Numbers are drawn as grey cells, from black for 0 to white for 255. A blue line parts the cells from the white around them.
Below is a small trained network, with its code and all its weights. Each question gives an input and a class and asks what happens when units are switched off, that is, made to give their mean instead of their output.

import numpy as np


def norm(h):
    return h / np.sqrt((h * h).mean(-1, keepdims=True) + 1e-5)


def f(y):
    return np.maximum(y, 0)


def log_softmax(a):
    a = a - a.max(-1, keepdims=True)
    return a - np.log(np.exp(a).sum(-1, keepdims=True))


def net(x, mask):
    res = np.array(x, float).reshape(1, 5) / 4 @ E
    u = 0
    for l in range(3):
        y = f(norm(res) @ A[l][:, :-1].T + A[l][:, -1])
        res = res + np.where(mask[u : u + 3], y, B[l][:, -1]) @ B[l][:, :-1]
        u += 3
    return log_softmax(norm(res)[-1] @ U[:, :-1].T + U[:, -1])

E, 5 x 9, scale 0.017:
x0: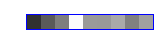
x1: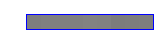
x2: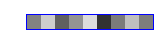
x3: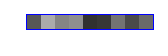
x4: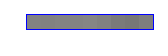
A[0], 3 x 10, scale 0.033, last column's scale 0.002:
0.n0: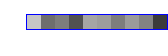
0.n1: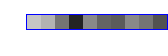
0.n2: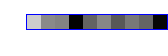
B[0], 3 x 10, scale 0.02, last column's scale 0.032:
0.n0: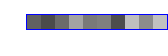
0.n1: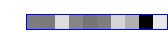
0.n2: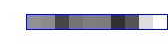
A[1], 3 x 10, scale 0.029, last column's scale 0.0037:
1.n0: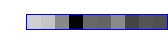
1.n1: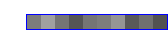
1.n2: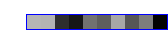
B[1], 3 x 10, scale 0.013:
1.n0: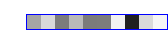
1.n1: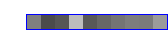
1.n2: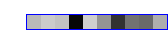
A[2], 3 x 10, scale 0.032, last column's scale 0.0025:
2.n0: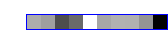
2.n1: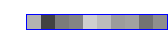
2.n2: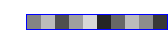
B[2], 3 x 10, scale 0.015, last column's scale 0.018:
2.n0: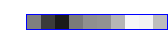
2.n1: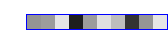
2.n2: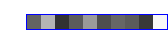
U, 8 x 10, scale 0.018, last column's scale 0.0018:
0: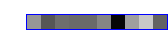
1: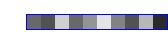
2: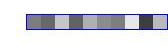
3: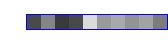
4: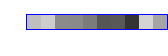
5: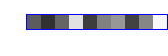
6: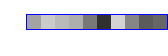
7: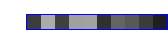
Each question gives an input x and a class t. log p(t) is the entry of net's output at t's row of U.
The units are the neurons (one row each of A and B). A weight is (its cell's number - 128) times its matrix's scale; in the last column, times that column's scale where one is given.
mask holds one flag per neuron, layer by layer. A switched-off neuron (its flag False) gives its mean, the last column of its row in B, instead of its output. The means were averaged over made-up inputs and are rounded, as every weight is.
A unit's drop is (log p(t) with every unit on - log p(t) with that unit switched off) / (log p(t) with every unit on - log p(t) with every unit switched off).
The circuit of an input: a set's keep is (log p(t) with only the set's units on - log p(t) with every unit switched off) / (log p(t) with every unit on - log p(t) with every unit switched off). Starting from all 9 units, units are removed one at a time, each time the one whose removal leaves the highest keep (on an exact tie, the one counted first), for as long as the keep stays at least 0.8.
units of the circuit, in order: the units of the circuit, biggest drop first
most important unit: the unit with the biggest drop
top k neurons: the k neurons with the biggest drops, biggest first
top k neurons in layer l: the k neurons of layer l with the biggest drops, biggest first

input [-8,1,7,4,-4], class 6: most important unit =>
0.n1
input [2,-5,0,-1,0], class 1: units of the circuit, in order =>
[0.n2 1.n0 2.n1 0.n1]
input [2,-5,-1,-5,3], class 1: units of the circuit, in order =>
[0.n2 2.n1 0.n1]
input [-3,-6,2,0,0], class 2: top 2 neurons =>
[0.n1 0.n0]
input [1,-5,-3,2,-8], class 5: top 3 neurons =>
[0.n2 2.n1 0.n1]
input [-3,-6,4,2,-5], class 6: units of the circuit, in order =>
[0.n1 0.n0]
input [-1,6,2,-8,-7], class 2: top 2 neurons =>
[0.n0 0.n2]
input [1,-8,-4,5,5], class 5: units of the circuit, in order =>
[0.n2 0.n1 2.n1]
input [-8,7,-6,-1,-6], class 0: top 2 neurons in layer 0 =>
[0.n2 0.n0]
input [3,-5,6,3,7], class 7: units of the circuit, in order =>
[0.n1 2.n2 0.n2]
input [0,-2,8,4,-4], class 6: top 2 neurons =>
[0.n2 0.n0]
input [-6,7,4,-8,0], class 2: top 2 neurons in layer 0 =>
[0.n1 0.n0]
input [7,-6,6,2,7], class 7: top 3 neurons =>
[0.n1 2.n2 1.n0]
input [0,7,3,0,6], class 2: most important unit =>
0.n2
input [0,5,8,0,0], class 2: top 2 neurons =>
[0.n2 1.n0]
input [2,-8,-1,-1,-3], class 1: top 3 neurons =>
[0.n2 1.n0 0.n1]
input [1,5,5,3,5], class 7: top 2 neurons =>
[0.n1 0.n2]
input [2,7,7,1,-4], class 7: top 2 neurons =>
[2.n2 0.n1]
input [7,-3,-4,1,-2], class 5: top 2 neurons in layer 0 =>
[0.n1 0.n2]
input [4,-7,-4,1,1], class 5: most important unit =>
2.n1
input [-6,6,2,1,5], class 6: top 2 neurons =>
[0.n1 0.n2]
